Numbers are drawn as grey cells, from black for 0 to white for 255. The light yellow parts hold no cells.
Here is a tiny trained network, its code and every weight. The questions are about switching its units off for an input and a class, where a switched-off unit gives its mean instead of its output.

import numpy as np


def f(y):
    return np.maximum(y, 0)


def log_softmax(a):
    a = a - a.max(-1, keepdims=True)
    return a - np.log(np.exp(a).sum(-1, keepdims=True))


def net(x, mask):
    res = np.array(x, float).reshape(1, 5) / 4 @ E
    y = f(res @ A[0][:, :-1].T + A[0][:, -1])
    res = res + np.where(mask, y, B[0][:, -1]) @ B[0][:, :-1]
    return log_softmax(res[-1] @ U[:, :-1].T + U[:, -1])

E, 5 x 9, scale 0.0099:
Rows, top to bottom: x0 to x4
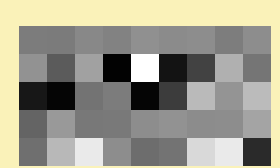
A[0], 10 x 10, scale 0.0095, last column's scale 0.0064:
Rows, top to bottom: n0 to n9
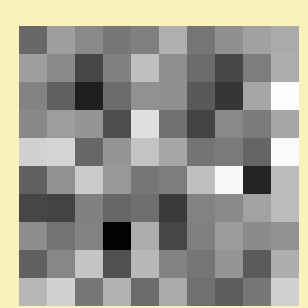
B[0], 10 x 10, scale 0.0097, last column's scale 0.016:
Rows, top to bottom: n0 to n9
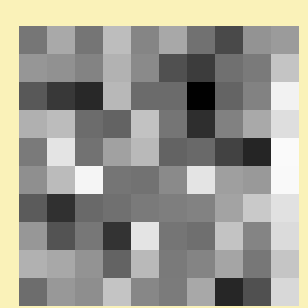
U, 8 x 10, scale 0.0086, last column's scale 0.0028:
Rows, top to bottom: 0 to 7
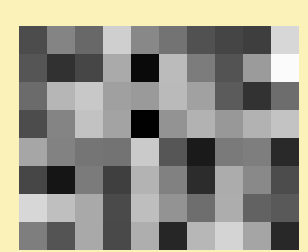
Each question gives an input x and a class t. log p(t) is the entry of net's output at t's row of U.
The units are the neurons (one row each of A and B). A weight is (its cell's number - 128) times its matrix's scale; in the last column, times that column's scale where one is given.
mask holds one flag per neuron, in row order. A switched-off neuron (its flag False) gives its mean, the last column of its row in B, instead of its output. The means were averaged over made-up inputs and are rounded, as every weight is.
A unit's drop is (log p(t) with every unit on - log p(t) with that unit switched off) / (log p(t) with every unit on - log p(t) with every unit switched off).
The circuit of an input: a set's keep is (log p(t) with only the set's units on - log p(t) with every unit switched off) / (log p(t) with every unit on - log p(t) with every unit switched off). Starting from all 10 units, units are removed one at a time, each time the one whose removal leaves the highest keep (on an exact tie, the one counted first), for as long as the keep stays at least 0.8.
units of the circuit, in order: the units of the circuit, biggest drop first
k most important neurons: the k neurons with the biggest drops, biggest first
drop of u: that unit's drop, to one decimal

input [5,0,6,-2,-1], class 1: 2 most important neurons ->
[n7; n3]
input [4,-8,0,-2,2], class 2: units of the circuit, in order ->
[n2]
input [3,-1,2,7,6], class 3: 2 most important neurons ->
[n4; n7]
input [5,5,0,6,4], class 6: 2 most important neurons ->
[n3; n8]
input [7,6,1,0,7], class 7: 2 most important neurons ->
[n4; n7]
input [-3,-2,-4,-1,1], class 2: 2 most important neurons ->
[n2; n6]
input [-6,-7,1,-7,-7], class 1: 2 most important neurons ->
[n4; n3]
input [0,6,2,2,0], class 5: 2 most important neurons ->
[n5; n4]
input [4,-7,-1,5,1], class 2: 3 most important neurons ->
[n2; n6; n1]
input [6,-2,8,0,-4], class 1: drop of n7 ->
0.2
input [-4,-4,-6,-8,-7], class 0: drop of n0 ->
0.0
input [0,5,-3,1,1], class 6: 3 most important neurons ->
[n2; n8; n6]
